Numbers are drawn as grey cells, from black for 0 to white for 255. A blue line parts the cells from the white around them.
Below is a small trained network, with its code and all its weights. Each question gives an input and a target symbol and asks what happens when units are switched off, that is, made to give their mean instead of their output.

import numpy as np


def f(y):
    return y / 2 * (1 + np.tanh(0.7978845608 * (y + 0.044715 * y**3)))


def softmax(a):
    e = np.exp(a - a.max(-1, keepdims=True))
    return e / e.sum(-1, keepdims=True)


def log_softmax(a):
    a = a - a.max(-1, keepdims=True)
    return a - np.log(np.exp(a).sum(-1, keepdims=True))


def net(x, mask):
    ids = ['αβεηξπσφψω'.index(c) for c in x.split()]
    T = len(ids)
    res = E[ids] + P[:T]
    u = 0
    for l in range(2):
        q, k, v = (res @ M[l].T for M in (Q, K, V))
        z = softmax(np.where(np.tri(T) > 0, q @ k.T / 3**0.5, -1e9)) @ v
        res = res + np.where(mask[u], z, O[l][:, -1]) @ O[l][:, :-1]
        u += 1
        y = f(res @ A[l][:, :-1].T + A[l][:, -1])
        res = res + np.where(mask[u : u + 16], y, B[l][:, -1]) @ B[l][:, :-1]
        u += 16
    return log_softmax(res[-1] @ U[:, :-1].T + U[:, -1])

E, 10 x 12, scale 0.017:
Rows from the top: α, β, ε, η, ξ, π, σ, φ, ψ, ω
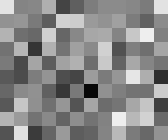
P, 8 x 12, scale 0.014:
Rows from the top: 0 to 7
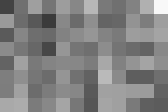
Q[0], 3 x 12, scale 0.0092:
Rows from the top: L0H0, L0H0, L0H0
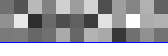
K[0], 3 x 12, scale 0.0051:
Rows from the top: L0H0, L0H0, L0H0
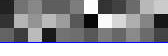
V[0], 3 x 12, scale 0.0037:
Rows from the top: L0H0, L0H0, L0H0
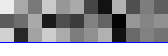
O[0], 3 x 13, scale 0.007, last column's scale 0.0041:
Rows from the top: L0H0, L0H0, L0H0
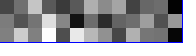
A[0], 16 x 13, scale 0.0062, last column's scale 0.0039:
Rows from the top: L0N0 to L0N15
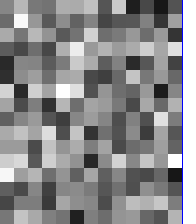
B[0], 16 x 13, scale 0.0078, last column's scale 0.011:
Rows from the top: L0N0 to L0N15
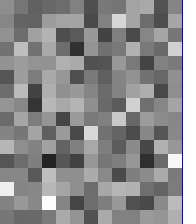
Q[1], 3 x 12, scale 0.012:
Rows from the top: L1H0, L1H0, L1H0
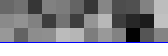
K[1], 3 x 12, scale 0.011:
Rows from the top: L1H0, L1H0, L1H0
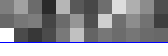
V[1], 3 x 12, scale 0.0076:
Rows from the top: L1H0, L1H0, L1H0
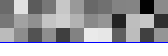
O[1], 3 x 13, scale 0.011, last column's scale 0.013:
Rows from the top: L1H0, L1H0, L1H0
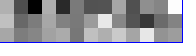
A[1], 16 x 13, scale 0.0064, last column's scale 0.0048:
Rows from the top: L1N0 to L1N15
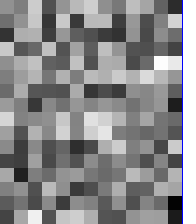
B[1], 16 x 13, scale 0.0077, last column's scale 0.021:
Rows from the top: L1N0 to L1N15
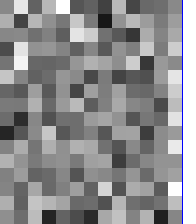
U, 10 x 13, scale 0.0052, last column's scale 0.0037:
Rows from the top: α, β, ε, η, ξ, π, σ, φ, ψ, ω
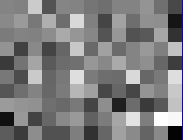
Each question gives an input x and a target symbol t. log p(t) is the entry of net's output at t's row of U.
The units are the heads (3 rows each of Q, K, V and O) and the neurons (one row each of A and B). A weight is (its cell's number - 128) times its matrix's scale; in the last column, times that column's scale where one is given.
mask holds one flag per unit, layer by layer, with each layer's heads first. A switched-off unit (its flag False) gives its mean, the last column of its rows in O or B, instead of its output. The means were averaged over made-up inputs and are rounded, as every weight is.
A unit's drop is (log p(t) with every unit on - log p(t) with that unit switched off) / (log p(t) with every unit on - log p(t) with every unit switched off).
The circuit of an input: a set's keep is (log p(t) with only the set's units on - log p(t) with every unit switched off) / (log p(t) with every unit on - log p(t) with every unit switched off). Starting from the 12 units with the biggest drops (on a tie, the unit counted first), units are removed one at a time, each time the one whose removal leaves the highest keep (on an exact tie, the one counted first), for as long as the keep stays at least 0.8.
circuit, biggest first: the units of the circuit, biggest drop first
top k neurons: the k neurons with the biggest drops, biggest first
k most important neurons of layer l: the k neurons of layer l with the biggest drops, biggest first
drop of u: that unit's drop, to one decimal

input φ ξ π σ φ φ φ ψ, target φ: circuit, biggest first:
[L1H0; L0N11]
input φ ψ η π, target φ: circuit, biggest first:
[L1H0; L0H0]
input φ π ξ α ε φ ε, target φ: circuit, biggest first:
[L1H0; L0N11]
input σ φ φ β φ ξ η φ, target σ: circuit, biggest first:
[L1H0; L1N2; L0N8]
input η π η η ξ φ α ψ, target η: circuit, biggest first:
[L1H0; L0H0; L1N8; L1N5]
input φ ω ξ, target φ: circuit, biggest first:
[L1H0; L0H0]
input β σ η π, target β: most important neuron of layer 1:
[L1N3]
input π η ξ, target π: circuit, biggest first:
[L1H0; L1N1]
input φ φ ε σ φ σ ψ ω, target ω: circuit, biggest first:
[L1H0; L0H0; L1N14; L0N1]
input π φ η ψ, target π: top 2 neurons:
[L1N1; L0N11]
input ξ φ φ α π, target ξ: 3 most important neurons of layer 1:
[L1N3; L1N8; L1N9]
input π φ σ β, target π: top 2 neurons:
[L1N1; L0N6]
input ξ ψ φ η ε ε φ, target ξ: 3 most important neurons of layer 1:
[L1N3; L1N8; L1N9]
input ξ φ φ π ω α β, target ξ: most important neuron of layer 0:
[L0N6]
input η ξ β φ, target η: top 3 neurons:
[L1N8; L0N10; L1N5]
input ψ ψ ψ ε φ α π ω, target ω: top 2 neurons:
[L1N6; L1N14]
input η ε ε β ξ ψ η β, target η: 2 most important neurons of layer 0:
[L0N10; L0N6]
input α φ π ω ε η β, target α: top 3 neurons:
[L1N15; L1N0; L0N2]
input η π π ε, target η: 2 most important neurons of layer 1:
[L1N8; L1N5]
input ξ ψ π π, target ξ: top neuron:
[L1N3]
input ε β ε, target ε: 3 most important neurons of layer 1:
[L1N0; L1N5; L1N13]
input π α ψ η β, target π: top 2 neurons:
[L1N1; L0N11]
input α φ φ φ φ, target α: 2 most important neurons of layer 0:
[L0N1; L0N2]
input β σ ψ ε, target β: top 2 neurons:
[L1N3; L0N4]
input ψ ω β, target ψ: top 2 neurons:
[L0N3; L0N14]
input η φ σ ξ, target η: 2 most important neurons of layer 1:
[L1N8; L1N5]
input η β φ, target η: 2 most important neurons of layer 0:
[L0N1; L0N10]
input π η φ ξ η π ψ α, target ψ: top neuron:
[L0N11]
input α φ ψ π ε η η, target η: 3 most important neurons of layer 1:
[L1N8; L1N5; L1N3]
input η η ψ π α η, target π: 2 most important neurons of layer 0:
[L0N10; L0N14]
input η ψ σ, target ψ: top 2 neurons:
[L0N11; L1N4]
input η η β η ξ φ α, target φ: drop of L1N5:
-0.1
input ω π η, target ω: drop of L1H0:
0.8
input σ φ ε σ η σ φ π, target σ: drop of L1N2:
0.6
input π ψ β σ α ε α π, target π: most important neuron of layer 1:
[L1N1]
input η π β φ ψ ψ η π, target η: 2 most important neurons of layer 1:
[L1N8; L1N5]
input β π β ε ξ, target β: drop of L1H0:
0.8
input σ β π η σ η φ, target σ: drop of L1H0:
1.6
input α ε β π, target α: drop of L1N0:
0.2
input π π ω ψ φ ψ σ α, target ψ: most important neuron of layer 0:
[L0N3]
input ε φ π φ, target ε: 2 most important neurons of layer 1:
[L1N0; L1N5]
